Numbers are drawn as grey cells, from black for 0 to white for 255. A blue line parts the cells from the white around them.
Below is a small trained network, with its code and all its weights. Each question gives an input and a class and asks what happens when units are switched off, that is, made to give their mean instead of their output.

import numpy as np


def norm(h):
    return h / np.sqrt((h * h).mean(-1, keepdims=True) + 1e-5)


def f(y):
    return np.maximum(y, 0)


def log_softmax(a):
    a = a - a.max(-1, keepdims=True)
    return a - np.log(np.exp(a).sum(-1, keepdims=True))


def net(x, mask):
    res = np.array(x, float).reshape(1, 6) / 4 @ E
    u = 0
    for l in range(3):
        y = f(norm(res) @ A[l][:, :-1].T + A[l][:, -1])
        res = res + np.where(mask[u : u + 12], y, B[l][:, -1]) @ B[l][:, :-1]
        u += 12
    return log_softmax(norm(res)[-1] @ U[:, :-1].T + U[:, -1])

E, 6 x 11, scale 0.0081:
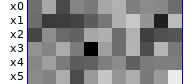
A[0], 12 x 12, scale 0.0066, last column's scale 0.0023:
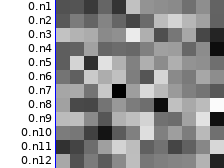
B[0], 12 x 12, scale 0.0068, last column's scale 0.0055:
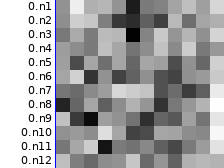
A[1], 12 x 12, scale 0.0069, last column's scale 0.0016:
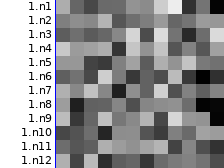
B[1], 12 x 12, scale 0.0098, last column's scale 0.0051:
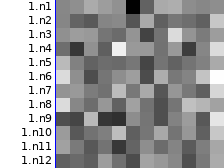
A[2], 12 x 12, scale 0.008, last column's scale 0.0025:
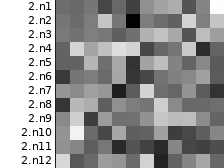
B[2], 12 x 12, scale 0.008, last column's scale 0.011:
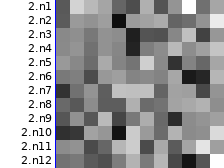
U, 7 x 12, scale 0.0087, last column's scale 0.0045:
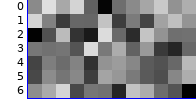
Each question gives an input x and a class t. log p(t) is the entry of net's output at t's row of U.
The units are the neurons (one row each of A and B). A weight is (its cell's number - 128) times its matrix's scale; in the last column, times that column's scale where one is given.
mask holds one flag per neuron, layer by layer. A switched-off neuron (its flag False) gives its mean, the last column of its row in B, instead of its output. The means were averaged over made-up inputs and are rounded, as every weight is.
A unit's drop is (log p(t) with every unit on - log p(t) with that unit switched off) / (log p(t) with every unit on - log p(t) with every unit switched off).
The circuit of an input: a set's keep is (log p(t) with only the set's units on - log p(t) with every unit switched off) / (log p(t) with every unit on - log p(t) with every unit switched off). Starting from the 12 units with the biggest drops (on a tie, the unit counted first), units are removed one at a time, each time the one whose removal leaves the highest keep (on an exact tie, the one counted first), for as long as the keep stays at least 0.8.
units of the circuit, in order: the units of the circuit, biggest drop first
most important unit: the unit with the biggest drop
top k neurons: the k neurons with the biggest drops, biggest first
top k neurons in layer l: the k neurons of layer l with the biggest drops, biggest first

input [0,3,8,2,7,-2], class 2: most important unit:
2.n10
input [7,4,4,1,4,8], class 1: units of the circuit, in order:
0.n9, 1.n5
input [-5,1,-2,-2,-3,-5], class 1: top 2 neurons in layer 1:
1.n6, 1.n4
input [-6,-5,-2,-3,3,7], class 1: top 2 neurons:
0.n9, 2.n10
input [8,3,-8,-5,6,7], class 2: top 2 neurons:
1.n9, 0.n8
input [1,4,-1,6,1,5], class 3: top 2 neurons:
1.n4, 0.n7
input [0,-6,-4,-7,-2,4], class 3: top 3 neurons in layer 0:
0.n8, 0.n1, 0.n10
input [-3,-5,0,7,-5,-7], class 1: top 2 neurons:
1.n6, 0.n11
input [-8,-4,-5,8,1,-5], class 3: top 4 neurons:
1.n7, 1.n4, 2.n10, 0.n9
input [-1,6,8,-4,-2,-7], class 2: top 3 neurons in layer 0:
0.n11, 0.n9, 0.n10
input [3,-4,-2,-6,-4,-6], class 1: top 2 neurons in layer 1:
1.n6, 1.n8
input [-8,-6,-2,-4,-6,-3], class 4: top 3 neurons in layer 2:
2.n2, 2.n6, 2.n1
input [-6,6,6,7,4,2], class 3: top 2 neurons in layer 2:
2.n2, 2.n5
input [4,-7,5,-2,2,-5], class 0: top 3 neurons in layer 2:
2.n4, 2.n12, 2.n6
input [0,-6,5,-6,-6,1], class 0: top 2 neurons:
2.n4, 2.n12
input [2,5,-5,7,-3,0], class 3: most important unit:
0.n7
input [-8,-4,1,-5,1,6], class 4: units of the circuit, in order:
1.n6, 0.n6, 2.n12
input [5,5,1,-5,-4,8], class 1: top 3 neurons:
0.n9, 0.n12, 0.n3
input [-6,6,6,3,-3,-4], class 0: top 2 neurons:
2.n1, 2.n12
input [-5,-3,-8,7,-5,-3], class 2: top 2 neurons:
1.n9, 2.n7
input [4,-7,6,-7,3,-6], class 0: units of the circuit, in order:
2.n4
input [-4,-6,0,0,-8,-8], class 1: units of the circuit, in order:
1.n6, 0.n1
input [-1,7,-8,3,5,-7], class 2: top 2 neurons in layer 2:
2.n7, 2.n4
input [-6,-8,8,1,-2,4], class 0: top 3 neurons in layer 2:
2.n4, 2.n12, 2.n7
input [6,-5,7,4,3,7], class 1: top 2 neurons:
0.n9, 1.n5
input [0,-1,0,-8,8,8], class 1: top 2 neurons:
0.n9, 0.n12
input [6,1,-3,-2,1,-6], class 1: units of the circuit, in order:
1.n6
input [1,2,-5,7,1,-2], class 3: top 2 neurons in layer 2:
2.n10, 2.n2
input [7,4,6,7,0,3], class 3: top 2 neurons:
1.n4, 0.n7
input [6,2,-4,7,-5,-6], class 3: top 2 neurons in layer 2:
2.n2, 2.n10
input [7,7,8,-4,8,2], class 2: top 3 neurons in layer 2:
2.n10, 2.n8, 2.n4
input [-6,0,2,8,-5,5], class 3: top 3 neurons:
1.n4, 1.n7, 2.n2
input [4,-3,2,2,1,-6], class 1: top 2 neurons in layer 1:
1.n6, 1.n8
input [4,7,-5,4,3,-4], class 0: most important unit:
0.n10
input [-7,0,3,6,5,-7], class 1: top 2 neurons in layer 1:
1.n8, 1.n6
